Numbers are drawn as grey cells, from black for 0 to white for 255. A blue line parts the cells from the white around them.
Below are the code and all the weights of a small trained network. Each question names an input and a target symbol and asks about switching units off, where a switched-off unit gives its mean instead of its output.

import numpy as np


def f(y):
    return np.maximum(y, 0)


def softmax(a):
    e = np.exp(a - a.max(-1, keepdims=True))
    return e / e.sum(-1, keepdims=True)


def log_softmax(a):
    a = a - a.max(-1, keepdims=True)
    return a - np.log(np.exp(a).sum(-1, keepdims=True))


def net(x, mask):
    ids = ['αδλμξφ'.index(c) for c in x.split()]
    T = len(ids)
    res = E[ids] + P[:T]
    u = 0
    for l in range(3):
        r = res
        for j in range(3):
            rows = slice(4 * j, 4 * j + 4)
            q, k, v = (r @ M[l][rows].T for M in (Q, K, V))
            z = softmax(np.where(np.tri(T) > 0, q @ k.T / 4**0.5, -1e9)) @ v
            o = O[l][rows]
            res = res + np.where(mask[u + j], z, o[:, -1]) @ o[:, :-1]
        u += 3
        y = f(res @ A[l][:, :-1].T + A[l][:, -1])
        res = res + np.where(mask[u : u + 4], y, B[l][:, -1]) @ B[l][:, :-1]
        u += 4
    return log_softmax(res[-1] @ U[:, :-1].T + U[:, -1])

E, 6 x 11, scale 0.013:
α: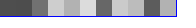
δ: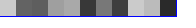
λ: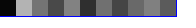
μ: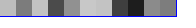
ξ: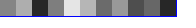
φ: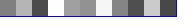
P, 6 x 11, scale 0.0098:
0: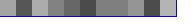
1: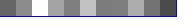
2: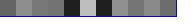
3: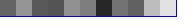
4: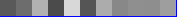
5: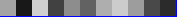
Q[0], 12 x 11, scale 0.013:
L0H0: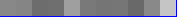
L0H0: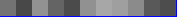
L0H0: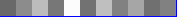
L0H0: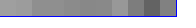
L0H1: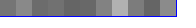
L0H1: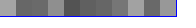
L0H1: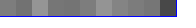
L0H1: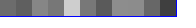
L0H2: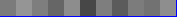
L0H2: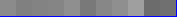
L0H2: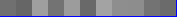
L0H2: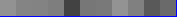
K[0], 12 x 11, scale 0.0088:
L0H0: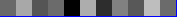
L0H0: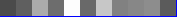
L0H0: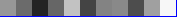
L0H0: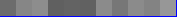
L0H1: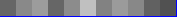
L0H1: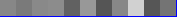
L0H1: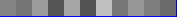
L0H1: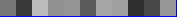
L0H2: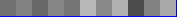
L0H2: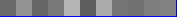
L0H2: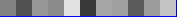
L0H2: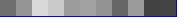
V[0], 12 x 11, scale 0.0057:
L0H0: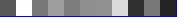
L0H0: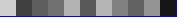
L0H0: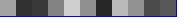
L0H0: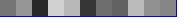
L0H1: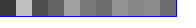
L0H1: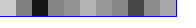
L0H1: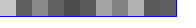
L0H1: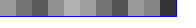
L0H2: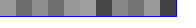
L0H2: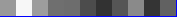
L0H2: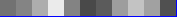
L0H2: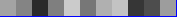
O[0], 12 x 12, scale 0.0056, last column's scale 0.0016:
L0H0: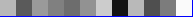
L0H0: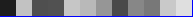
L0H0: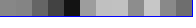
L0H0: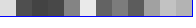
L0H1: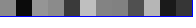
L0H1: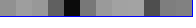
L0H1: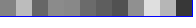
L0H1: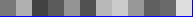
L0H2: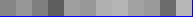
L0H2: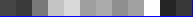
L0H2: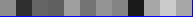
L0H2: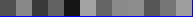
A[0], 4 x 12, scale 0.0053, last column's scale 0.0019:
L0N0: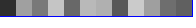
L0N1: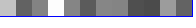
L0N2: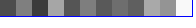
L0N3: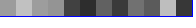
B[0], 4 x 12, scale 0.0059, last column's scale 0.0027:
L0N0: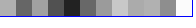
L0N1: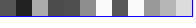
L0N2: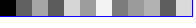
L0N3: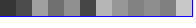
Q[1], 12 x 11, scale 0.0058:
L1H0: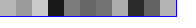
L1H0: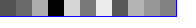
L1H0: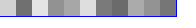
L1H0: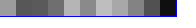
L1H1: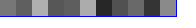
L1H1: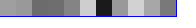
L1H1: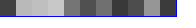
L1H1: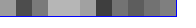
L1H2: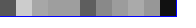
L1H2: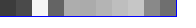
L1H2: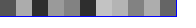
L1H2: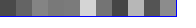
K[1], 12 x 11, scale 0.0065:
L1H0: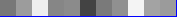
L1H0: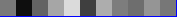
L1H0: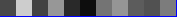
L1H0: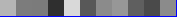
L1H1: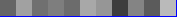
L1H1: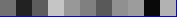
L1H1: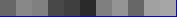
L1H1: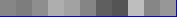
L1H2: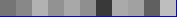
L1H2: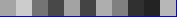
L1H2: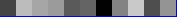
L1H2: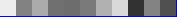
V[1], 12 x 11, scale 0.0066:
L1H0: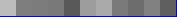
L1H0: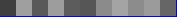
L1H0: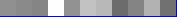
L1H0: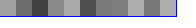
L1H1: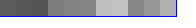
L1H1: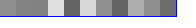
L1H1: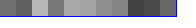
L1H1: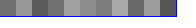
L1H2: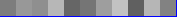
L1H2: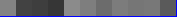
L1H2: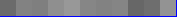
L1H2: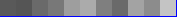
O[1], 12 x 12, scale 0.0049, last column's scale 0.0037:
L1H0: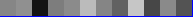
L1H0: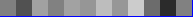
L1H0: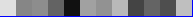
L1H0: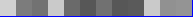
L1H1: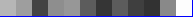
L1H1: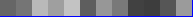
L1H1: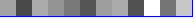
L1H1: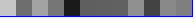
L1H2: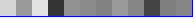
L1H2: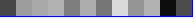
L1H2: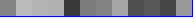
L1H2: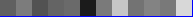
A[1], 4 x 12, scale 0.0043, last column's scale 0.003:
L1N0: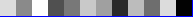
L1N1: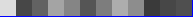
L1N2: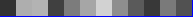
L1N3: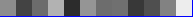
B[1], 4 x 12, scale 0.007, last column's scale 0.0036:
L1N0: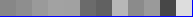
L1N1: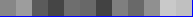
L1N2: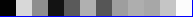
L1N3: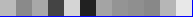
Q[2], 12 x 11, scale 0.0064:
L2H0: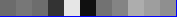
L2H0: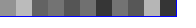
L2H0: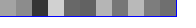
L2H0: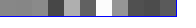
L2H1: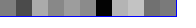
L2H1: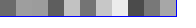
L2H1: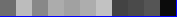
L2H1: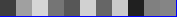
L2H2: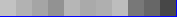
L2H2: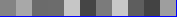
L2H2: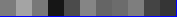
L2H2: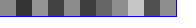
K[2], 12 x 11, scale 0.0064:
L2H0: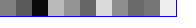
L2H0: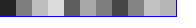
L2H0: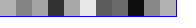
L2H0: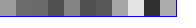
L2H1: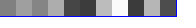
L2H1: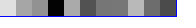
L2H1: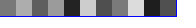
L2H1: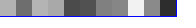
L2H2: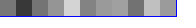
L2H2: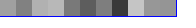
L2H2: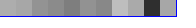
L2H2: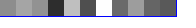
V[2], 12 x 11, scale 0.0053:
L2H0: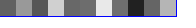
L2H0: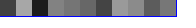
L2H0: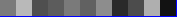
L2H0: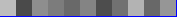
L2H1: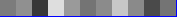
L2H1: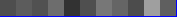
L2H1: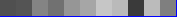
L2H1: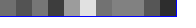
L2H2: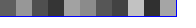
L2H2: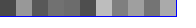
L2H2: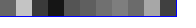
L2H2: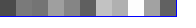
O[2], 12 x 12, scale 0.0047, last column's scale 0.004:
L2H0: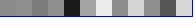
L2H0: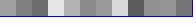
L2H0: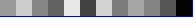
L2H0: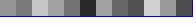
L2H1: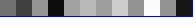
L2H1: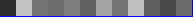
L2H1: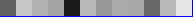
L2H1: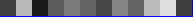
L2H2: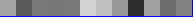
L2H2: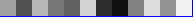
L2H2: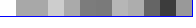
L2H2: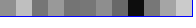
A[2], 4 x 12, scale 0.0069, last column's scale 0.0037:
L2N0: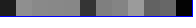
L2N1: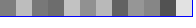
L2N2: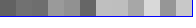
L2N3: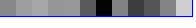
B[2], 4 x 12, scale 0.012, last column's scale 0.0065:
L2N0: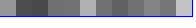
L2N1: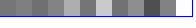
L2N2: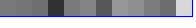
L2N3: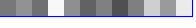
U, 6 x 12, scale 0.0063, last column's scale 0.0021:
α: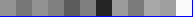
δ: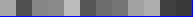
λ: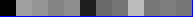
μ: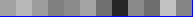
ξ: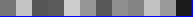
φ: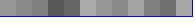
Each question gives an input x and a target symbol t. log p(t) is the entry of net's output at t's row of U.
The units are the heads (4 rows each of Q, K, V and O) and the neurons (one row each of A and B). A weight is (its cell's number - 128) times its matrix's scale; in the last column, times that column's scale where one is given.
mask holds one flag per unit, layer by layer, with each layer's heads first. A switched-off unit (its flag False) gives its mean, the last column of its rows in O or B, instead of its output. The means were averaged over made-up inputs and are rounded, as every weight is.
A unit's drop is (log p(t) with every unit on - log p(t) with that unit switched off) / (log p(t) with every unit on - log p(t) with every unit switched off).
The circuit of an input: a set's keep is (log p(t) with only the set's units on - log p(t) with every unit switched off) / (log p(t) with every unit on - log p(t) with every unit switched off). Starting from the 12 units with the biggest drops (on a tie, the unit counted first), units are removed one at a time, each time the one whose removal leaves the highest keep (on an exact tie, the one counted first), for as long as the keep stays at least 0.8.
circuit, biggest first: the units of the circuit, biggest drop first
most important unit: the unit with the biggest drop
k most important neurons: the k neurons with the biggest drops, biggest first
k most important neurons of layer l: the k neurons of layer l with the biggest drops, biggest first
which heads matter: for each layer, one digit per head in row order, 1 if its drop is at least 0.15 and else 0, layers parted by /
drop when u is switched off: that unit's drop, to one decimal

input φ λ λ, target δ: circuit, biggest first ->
[L0H0, L0H2, L0H1]
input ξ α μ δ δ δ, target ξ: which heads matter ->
100 / 000 / 000
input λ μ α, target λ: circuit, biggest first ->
[L0H0]
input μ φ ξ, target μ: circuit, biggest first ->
[L0H0, L1H2, L0H1]
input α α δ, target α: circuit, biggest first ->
[L2H0, L0H0]
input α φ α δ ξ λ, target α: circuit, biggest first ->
[L2H0, L2N1]
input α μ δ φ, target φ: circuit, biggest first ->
[L0H1, L2N3]
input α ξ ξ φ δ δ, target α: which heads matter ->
001 / 000 / 100
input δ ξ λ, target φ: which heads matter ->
100 / 000 / 000
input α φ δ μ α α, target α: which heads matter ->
100 / 000 / 100
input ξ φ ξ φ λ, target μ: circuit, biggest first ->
[L0H0, L2H2]
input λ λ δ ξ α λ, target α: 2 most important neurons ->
[L2N1, L2N0]
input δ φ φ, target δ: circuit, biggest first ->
[L2H1, L0H1]
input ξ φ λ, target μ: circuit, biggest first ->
[L0H0]
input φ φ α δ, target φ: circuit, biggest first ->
[L2H0, L0H0, L2N3]
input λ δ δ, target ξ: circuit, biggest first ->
[L0H0, L2H0]
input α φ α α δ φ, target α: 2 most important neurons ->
[L2N1, L1N3]
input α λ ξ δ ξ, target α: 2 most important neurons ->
[L2N1, L0N1]
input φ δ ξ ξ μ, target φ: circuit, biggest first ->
[L2N3, L0H0]
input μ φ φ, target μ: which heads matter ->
101 / 001 / 001
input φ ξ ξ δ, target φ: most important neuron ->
[L2N3]
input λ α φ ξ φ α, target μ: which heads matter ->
101 / 000 / 000
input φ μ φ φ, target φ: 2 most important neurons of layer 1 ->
[L1N0, L1N3]
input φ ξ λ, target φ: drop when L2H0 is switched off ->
0.1
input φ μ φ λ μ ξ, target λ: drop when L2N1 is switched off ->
0.2
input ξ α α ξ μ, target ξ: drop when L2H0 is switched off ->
0.4
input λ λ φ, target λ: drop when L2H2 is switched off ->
0.4
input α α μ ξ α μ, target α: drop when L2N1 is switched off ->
0.2
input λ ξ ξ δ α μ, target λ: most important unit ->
L2H2
